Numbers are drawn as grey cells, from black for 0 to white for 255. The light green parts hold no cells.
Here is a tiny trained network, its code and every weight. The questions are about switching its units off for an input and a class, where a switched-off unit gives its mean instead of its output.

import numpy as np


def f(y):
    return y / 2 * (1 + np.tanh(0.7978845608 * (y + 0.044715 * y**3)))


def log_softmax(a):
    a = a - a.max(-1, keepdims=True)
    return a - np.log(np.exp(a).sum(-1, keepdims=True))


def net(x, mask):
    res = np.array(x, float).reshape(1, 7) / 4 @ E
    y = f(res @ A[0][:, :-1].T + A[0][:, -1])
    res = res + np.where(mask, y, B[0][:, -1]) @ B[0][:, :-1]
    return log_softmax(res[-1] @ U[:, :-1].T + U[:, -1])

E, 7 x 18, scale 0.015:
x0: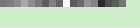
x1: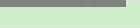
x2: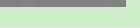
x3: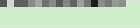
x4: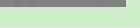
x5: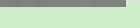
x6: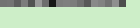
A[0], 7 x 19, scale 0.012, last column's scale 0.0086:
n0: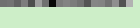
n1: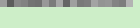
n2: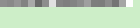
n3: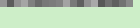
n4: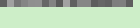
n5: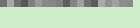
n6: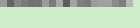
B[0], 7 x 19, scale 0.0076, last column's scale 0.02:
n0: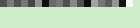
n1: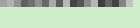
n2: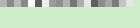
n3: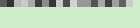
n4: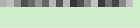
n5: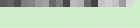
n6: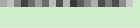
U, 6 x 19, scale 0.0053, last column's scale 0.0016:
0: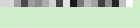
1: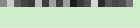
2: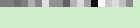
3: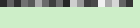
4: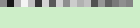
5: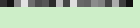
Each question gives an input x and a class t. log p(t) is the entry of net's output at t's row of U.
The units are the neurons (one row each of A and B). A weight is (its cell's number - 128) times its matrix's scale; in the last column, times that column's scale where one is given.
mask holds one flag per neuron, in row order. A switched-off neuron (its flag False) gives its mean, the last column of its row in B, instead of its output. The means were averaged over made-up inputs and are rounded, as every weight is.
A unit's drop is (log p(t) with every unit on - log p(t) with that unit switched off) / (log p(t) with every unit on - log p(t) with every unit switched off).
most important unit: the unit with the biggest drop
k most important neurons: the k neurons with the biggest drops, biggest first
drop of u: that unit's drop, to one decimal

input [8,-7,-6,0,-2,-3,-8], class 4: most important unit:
n3
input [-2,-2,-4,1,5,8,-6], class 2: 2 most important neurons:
(n4 n1)
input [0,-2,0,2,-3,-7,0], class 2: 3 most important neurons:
(n0 n6 n1)
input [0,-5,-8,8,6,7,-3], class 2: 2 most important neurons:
(n5 n6)
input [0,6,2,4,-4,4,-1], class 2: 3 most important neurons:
(n6 n1 n0)
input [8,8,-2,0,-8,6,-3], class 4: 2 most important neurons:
(n3 n6)
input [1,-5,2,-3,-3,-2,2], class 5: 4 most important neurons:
(n4 n3 n2 n6)
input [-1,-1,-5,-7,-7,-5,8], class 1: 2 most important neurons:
(n1 n6)
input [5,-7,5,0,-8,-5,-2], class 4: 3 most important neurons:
(n3 n6 n1)
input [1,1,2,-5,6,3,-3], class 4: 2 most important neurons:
(n3 n4)
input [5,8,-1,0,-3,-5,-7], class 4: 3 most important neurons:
(n3 n6 n1)
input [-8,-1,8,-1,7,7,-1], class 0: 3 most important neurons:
(n6 n1 n0)
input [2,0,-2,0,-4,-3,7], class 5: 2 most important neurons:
(n6 n1)
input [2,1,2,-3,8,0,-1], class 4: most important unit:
n0
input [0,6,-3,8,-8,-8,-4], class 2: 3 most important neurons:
(n5 n6 n1)
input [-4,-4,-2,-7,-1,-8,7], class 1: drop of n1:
0.0
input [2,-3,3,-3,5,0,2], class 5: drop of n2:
0.1
